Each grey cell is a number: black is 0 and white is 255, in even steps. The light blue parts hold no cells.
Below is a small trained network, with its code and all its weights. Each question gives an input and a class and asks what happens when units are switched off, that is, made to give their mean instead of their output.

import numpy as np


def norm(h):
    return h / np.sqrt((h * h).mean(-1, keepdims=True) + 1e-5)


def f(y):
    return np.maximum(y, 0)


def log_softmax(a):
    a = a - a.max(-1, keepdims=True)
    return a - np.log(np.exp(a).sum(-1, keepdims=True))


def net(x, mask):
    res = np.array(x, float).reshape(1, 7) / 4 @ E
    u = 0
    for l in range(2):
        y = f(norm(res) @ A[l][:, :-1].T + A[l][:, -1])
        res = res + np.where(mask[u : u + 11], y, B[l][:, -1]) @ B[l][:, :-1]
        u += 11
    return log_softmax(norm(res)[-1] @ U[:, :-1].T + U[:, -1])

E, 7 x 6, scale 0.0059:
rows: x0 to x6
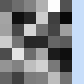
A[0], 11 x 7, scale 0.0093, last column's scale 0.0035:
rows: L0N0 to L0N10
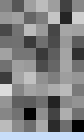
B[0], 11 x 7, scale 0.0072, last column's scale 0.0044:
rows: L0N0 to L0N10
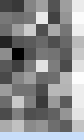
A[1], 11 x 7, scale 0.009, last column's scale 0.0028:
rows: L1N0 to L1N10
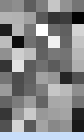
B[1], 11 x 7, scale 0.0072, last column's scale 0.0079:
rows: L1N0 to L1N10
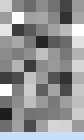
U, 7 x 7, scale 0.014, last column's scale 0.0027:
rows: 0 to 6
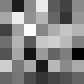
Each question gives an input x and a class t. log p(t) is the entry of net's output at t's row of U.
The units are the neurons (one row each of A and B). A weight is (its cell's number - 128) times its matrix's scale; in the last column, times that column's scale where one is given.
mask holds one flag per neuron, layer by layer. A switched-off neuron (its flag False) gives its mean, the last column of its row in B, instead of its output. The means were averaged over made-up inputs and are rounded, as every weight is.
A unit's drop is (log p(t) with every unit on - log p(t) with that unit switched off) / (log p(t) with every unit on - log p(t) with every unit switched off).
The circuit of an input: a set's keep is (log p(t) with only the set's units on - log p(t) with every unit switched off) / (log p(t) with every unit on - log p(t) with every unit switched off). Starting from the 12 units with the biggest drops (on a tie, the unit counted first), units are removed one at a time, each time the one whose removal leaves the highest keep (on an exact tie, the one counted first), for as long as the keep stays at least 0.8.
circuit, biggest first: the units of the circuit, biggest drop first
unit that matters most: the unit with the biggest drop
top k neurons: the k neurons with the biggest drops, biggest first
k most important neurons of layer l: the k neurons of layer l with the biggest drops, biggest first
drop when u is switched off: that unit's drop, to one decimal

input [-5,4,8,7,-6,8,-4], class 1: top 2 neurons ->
[L1N1 L0N10]
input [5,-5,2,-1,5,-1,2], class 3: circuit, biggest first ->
[L1N5]
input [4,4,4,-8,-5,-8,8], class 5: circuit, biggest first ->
[L1N7 L1N3]
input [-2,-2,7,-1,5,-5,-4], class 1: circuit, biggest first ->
[L1N1 L0N0]
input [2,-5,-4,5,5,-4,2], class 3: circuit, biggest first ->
[L1N10 L1N3]
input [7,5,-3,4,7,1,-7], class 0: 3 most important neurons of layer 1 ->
[L1N6 L1N2 L1N3]
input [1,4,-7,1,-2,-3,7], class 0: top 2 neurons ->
[L0N1 L1N6]
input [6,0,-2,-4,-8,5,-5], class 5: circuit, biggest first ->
[L0N7 L1N3]
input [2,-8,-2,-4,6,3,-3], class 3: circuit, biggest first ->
[L1N5 L1N2]
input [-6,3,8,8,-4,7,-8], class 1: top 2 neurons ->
[L1N1 L0N10]
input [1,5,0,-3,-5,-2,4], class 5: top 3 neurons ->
[L1N3 L1N7 L0N5]
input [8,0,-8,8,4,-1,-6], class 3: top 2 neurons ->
[L1N10 L1N2]
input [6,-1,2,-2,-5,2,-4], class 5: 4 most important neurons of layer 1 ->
[L1N7 L1N3 L1N0 L1N6]
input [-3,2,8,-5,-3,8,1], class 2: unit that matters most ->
L0N2
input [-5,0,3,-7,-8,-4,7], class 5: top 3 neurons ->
[L1N7 L1N3 L0N7]
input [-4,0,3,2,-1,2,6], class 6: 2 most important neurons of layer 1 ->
[L1N2 L1N7]
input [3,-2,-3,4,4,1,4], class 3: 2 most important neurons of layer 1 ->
[L1N10 L1N2]
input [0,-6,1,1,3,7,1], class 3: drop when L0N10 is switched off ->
-0.1
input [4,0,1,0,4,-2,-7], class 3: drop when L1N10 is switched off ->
0.1
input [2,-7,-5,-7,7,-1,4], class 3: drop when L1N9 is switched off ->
-0.1
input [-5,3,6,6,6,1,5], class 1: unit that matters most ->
L1N1
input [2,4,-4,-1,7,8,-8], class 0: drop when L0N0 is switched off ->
0.4
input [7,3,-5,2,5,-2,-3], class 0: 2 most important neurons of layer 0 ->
[L0N1 L0N8]
